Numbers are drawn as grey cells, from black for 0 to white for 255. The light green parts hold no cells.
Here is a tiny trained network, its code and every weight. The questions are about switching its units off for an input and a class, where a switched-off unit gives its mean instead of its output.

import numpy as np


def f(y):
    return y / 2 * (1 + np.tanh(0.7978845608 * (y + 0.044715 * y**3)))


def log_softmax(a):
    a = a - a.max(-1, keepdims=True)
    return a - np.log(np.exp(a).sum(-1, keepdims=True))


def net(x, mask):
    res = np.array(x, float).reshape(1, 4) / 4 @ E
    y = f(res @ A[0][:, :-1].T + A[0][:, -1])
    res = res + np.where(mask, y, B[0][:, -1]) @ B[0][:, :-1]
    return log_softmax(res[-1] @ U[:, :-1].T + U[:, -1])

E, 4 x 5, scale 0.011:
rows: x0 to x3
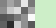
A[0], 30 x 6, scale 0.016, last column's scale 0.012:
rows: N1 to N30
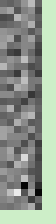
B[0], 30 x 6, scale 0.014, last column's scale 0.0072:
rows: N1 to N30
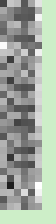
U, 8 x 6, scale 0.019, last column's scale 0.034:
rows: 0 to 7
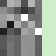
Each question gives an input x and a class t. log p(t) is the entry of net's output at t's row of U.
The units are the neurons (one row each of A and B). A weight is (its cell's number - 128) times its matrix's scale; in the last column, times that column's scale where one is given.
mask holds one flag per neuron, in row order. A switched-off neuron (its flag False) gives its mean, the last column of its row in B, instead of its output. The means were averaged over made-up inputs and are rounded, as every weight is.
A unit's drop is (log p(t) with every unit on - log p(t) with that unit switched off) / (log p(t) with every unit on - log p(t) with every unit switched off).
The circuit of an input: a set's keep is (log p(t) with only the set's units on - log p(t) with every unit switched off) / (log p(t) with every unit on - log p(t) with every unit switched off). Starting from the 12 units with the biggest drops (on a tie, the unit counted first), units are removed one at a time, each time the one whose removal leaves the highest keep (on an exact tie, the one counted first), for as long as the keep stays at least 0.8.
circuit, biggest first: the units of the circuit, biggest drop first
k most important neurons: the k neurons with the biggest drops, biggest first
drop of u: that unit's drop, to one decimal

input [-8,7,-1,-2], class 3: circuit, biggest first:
N27
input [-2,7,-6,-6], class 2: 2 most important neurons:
N28, N1
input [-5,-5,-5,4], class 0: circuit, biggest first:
N14, N29
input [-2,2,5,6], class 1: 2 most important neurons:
N3, N13
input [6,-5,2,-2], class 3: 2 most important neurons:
N23, N28
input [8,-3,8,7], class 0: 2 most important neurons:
N1, N17
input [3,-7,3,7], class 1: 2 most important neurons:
N13, N3
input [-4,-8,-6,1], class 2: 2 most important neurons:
N8, N11
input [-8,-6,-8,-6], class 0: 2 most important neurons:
N14, N10
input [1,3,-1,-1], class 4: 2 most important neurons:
N8, N11
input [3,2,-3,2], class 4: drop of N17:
0.1
